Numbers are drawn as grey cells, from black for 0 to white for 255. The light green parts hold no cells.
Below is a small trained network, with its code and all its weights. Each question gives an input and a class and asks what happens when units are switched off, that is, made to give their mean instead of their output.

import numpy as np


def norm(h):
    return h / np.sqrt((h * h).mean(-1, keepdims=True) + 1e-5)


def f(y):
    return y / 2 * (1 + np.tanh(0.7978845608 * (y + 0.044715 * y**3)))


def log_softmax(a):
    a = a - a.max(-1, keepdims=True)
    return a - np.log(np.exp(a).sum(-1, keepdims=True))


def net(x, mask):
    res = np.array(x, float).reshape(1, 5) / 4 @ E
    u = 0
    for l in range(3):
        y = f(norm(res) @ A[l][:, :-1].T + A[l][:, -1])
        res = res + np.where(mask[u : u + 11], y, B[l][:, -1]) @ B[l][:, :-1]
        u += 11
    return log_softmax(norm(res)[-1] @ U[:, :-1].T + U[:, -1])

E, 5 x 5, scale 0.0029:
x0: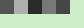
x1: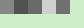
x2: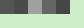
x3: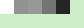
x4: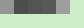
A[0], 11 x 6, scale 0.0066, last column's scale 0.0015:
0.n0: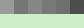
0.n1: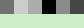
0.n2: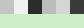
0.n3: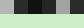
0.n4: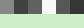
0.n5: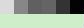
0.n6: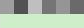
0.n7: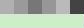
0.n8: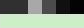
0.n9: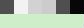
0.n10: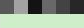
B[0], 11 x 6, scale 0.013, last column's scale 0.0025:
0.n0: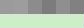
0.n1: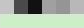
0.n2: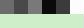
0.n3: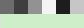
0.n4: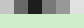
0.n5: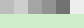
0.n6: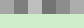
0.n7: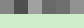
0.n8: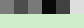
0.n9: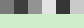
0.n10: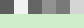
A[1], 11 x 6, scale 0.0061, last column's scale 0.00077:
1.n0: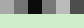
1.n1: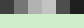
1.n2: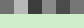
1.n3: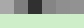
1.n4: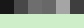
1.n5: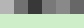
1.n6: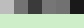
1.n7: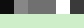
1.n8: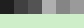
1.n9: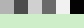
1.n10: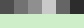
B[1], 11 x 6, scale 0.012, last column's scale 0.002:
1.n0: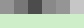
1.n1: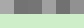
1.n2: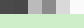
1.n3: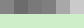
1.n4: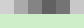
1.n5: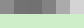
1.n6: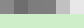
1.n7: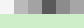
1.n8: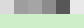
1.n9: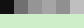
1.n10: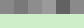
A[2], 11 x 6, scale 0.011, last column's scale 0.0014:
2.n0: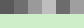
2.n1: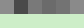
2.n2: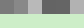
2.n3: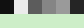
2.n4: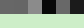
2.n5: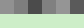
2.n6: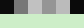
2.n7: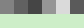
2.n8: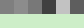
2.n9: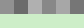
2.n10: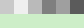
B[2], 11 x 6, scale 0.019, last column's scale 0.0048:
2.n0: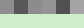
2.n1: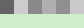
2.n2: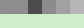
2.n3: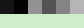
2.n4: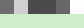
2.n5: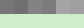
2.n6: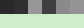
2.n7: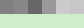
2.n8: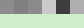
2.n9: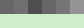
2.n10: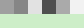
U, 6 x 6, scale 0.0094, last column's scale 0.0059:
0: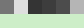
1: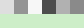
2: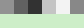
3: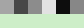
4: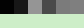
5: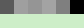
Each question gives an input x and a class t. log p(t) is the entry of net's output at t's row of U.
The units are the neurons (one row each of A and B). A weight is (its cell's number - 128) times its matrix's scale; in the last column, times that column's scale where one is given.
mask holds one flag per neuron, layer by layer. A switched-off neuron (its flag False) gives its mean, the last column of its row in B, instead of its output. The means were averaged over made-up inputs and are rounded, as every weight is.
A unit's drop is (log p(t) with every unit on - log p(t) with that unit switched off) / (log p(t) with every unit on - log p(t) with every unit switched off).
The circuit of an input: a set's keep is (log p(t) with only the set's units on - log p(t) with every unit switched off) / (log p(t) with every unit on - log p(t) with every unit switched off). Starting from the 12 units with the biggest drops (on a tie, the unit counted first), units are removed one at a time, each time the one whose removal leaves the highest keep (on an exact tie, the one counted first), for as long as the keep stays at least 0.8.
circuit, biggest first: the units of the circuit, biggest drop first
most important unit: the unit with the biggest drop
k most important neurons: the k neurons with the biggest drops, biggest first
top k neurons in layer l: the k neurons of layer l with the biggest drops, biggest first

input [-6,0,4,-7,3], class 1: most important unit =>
1.n7
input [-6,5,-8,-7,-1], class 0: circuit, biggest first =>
0.n2, 2.n4
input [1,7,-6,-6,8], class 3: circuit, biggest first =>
0.n3, 1.n8
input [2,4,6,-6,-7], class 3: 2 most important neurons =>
0.n9, 0.n2
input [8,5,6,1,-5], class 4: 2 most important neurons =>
0.n10, 0.n2
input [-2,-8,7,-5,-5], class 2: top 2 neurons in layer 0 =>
0.n1, 0.n2
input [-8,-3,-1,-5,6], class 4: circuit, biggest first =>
1.n9, 2.n6
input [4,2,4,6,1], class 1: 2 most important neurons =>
0.n5, 0.n2
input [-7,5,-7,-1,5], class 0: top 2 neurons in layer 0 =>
0.n2, 0.n5
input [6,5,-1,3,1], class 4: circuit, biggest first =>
0.n10, 2.n3
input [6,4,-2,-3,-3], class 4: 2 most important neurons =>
0.n10, 0.n1
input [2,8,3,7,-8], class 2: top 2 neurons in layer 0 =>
0.n4, 0.n3
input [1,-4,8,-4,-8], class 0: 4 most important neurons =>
0.n8, 0.n3, 2.n4, 2.n8
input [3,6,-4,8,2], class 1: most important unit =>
0.n5
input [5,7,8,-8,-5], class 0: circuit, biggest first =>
0.n8, 2.n4
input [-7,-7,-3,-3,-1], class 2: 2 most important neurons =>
0.n1, 2.n7
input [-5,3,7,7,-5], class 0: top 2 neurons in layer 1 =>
1.n8, 1.n4
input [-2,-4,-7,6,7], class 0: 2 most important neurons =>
0.n2, 0.n9
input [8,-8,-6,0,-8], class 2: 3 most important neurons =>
0.n1, 0.n3, 0.n8
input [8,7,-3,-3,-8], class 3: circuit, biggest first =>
0.n9
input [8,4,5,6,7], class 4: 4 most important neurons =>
0.n10, 0.n9, 2.n3, 1.n8
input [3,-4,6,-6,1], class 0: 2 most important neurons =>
0.n8, 2.n4
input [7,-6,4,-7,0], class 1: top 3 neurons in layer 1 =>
1.n7, 1.n8, 1.n4
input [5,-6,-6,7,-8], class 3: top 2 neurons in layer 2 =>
2.n4, 2.n10
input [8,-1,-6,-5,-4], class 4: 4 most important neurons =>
0.n10, 2.n3, 0.n8, 1.n2
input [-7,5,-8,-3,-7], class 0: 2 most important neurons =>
0.n2, 0.n3
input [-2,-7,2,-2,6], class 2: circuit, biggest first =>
0.n1
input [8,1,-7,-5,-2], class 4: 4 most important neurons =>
0.n10, 2.n3, 0.n8, 1.n2
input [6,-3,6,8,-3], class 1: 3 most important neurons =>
0.n5, 0.n2, 2.n10
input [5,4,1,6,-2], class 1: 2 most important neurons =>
0.n5, 2.n10
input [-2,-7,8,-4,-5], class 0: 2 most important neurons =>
0.n8, 0.n4
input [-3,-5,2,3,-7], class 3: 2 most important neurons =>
0.n9, 0.n4
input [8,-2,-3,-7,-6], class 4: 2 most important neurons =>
0.n10, 2.n3
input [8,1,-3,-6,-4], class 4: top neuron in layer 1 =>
1.n2
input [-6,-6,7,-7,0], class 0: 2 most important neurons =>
0.n8, 0.n10
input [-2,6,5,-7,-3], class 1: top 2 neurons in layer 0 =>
0.n2, 0.n1
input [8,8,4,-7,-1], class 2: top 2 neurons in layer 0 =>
0.n4, 0.n5
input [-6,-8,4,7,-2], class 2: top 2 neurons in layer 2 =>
2.n7, 2.n9
